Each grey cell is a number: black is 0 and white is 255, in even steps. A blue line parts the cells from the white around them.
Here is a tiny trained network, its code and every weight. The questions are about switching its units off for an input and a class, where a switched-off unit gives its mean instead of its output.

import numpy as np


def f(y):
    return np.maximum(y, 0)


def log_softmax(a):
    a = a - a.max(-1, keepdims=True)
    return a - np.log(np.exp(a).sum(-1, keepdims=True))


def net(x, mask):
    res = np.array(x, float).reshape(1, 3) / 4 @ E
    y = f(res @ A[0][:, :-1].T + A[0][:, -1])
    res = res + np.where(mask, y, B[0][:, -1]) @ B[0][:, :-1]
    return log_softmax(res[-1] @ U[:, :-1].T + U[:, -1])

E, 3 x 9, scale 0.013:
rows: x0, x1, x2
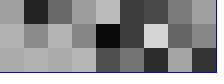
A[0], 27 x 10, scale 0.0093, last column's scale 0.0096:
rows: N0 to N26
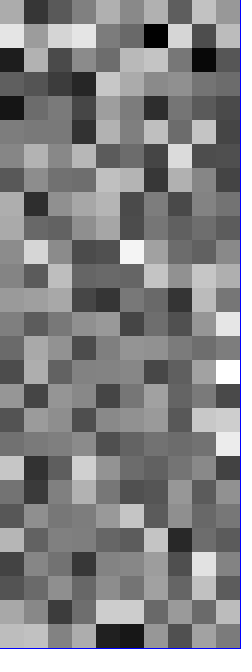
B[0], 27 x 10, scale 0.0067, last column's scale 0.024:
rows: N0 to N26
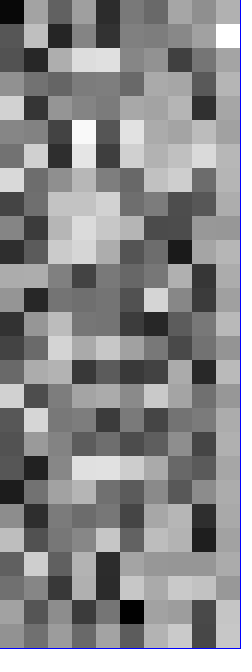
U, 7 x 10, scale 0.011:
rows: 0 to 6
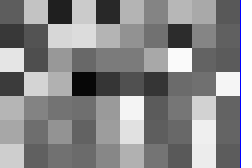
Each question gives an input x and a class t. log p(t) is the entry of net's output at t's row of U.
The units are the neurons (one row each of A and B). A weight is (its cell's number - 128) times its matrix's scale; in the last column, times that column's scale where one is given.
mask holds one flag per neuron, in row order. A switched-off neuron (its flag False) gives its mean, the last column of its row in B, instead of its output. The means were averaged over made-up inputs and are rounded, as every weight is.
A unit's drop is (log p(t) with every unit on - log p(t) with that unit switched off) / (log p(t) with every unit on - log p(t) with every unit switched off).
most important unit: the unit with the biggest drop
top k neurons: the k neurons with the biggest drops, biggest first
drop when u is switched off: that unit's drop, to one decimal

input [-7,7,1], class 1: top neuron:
N10
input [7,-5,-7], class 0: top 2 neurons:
N0, N24
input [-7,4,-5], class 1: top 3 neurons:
N10, N1, N2
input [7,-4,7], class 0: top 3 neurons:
N1, N6, N10
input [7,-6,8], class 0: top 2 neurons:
N1, N6
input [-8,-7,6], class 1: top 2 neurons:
N10, N2
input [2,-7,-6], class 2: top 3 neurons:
N25, N1, N4
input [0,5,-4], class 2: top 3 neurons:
N1, N22, N6
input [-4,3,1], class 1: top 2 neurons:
N10, N1
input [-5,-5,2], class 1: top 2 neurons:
N10, N2
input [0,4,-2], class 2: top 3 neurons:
N1, N22, N15
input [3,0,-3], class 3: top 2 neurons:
N6, N1
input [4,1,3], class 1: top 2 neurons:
N19, N25
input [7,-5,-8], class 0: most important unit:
N0
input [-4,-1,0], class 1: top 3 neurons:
N1, N2, N10
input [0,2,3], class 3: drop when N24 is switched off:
0.3
